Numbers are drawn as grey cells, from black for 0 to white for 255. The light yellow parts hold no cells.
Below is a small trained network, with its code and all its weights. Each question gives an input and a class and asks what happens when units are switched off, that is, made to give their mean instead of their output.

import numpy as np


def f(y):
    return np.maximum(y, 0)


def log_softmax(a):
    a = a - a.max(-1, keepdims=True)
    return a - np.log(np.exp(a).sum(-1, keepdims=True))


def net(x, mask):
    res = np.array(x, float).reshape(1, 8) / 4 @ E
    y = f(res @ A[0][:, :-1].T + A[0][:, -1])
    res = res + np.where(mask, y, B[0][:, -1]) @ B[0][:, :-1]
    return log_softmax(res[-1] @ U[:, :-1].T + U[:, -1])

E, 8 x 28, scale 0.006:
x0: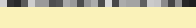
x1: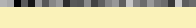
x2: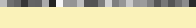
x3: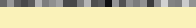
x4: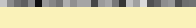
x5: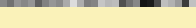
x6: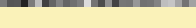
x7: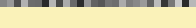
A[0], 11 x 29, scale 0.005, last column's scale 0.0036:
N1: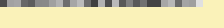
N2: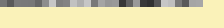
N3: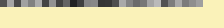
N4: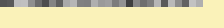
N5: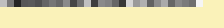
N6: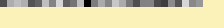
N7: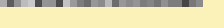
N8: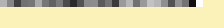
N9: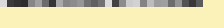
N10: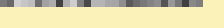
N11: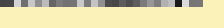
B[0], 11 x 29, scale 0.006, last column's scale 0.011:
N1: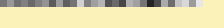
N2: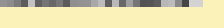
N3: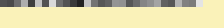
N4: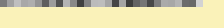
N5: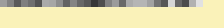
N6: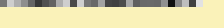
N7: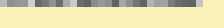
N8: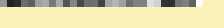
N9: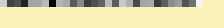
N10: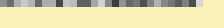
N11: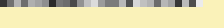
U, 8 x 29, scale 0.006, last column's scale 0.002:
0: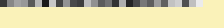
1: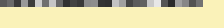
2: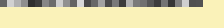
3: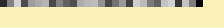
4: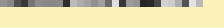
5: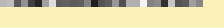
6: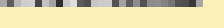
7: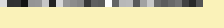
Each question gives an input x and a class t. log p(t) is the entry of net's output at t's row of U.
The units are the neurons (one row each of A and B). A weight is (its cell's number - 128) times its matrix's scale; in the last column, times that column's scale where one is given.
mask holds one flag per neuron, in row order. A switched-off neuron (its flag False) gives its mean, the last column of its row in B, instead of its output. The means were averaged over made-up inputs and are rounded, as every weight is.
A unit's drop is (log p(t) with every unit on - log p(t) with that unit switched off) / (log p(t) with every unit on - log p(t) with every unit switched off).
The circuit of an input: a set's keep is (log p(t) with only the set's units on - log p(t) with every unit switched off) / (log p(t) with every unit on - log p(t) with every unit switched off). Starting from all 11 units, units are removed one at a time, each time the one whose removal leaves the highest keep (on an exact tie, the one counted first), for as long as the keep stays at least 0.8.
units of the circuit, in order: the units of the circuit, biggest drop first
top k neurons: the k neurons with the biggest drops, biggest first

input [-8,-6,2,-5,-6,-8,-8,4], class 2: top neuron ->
[N6]
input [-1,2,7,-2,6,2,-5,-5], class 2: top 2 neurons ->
[N6, N8]
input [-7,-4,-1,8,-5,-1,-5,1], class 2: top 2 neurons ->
[N6, N1]
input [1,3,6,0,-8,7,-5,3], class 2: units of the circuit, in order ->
[N8, N6]
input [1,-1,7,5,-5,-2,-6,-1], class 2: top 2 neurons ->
[N6, N9]
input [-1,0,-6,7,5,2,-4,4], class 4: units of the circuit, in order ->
[N2, N1]
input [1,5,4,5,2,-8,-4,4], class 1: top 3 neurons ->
[N3, N8, N7]
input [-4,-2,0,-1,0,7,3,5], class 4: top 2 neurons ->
[N2, N1]
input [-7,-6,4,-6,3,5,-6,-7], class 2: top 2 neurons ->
[N6, N1]
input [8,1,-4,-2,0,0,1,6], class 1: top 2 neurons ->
[N3, N8]
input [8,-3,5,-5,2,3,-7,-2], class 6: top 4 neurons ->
[N10, N7, N8, N5]
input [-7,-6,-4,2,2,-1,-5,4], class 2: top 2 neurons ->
[N6, N1]
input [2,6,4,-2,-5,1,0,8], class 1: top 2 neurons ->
[N3, N7]
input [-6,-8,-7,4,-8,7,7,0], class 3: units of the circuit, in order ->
[N11]
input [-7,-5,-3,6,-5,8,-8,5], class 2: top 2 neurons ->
[N6, N1]
